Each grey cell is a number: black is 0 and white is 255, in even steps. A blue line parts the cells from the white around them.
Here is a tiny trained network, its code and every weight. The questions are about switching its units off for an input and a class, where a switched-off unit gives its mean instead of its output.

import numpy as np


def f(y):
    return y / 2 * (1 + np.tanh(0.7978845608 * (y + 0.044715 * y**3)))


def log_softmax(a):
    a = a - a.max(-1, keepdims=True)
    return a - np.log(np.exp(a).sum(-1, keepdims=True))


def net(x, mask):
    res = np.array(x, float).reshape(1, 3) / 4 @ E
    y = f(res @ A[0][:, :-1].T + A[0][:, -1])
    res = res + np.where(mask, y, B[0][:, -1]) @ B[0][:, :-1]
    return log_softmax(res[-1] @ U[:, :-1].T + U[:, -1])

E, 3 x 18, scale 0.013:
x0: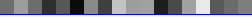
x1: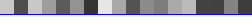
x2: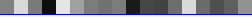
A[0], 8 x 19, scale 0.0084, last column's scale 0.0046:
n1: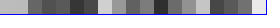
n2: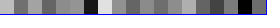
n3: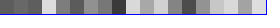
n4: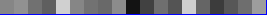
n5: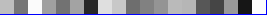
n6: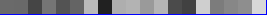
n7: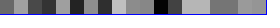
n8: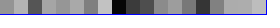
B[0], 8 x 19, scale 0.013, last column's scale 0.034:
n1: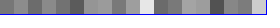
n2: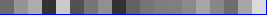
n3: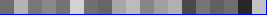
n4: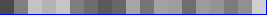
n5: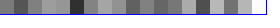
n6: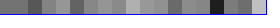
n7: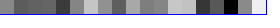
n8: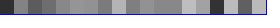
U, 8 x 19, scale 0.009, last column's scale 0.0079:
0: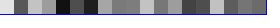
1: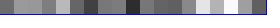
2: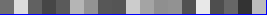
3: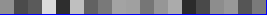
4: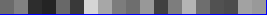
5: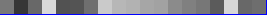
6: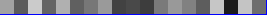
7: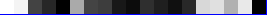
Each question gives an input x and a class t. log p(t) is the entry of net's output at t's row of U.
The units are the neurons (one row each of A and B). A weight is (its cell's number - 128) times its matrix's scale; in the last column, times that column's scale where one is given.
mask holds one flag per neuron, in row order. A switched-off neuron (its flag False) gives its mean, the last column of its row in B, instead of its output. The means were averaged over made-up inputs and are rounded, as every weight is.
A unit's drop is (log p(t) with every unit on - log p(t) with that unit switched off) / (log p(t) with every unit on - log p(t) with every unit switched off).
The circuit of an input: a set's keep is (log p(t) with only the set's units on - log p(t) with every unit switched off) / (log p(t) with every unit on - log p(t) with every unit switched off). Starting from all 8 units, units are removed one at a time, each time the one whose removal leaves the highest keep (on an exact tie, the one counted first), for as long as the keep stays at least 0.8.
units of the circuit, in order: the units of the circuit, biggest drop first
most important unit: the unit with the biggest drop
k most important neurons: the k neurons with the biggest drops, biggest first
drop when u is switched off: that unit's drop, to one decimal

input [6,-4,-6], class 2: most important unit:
n3
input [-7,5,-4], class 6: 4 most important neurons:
[n2 n5 n1 n6]
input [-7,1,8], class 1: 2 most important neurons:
[n8 n7]
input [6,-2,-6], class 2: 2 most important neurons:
[n5 n3]
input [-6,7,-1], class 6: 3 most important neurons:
[n5 n2 n1]
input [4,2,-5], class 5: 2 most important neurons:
[n2 n7]
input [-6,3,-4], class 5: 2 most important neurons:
[n7 n8]
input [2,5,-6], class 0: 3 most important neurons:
[n8 n7 n4]
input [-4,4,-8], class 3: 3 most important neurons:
[n3 n1 n6]
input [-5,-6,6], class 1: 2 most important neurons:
[n7 n3]
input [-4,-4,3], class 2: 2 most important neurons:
[n5 n2]
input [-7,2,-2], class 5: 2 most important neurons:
[n7 n8]
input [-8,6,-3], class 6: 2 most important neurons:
[n2 n5]
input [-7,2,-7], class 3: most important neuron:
[n3]
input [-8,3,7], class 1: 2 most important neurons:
[n8 n7]
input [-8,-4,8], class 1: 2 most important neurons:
[n7 n3]
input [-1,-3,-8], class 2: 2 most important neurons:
[n3 n5]
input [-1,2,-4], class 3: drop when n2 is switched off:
0.2
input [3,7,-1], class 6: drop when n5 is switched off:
0.1
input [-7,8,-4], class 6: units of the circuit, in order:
[n2]
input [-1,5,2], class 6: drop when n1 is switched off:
0.0
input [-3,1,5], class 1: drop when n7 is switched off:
0.5
